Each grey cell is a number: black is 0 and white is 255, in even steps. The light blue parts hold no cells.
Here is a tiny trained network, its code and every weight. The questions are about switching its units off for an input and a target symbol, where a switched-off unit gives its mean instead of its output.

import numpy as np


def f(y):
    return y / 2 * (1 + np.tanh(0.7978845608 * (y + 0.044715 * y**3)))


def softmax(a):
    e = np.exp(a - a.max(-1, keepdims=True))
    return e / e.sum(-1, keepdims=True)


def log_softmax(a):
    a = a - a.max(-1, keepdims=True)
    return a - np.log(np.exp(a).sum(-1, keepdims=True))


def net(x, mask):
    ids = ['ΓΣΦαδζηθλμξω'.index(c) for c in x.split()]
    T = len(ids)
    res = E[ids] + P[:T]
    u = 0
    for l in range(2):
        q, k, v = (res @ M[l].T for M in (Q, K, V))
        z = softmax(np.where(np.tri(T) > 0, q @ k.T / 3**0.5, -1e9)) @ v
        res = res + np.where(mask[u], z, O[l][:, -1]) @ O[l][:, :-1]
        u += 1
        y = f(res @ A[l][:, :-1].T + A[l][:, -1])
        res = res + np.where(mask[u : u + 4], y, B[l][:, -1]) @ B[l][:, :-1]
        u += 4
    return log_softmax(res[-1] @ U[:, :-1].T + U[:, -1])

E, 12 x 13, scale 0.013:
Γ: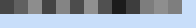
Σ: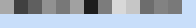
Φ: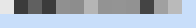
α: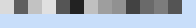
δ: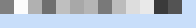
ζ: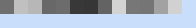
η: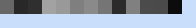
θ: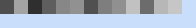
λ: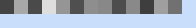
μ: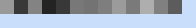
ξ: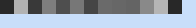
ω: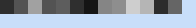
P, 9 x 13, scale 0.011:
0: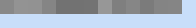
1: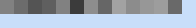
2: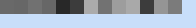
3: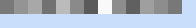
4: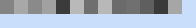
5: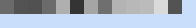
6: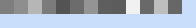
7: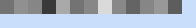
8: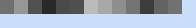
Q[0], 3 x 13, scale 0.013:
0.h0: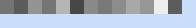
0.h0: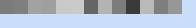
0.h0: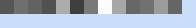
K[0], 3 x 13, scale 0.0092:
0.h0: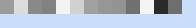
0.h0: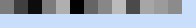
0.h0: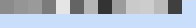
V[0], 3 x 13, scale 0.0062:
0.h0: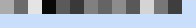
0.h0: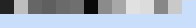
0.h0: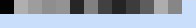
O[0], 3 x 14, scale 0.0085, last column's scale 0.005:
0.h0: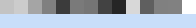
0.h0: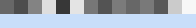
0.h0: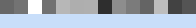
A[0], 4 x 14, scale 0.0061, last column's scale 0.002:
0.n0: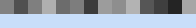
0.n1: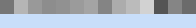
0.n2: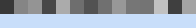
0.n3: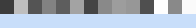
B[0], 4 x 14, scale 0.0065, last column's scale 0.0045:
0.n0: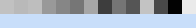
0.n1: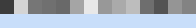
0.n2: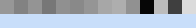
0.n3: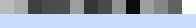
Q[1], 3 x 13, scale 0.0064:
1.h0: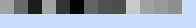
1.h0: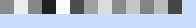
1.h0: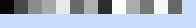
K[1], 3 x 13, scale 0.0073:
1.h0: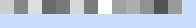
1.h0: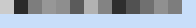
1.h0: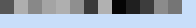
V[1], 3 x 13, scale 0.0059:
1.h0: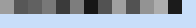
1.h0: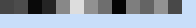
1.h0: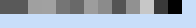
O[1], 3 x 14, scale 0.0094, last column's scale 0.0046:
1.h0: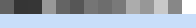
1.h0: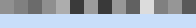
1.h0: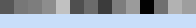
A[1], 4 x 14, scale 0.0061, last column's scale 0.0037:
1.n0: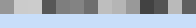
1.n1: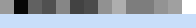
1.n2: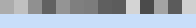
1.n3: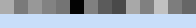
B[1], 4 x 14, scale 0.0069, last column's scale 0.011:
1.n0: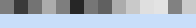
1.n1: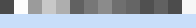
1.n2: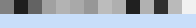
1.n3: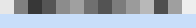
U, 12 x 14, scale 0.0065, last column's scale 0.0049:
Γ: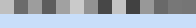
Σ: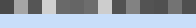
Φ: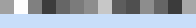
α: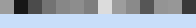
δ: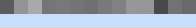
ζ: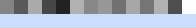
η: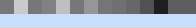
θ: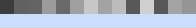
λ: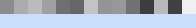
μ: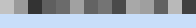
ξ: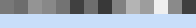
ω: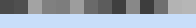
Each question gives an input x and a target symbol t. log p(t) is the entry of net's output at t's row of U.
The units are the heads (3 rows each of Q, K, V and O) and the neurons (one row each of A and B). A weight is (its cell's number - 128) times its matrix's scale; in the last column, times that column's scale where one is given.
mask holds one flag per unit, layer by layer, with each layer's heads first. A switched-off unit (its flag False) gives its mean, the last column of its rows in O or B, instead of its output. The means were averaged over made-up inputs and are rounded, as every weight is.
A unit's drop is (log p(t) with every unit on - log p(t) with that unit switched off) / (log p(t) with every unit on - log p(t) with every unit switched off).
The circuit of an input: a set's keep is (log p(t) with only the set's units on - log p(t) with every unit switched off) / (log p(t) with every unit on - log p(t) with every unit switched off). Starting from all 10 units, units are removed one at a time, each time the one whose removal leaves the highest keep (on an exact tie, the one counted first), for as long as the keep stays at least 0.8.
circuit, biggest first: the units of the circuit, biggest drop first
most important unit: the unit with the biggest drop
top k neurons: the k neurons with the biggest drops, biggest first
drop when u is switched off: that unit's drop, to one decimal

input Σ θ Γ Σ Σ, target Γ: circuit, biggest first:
[0.h0 1.n2]
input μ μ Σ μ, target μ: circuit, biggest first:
[0.h0 1.n3 1.h0]
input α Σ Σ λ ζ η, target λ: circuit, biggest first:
[0.h0 0.n2 1.n3]
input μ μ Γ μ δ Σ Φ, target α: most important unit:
1.h0
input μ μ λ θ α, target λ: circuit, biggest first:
[0.h0 1.n2]
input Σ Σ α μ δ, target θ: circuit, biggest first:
[0.n1 1.n0]
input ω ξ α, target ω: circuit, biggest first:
[1.h0 0.h0 0.n0]
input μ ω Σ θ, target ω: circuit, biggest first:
[0.h0 1.h0 0.n0]
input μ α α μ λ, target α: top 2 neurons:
[1.n2 1.n1]
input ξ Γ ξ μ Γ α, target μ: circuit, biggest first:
[0.h0 1.n3]
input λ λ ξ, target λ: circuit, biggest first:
[0.h0 0.n2]
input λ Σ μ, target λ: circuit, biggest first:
[0.h0 1.n1 0.n2]
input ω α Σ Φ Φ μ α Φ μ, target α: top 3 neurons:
[1.n2 0.n2 0.n3]
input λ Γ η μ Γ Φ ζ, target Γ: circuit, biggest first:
[0.h0 1.n2 1.n3]
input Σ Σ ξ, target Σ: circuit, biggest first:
[0.h0 1.h0 1.n1 0.n0]
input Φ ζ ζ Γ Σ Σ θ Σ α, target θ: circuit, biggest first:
[0.h0]
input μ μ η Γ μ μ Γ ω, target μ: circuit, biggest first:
[0.h0 1.n3 1.h0]
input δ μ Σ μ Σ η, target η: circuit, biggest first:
[1.h0 0.n1]
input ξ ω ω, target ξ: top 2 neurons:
[0.n3 1.n2]
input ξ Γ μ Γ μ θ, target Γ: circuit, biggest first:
[0.h0 1.n2 0.n3]
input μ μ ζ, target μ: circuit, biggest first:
[0.h0 1.n3]
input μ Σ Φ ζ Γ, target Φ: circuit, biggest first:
[0.h0 1.h0]
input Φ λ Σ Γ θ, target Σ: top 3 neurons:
[1.n1 0.n0 1.n3]
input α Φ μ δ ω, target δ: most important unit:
1.n0
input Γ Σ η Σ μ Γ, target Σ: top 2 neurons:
[1.n1 0.n0]
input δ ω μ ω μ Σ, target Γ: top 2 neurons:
[0.n1 0.n0]
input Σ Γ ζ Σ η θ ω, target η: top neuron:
[1.n1]
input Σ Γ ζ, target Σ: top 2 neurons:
[1.n1 0.n0]
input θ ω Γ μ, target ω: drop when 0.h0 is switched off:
0.3
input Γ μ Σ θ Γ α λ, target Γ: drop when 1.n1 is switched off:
0.1
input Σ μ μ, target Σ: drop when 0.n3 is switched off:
0.0
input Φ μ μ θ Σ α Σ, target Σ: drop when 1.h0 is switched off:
0.2
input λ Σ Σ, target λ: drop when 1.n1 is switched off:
0.1
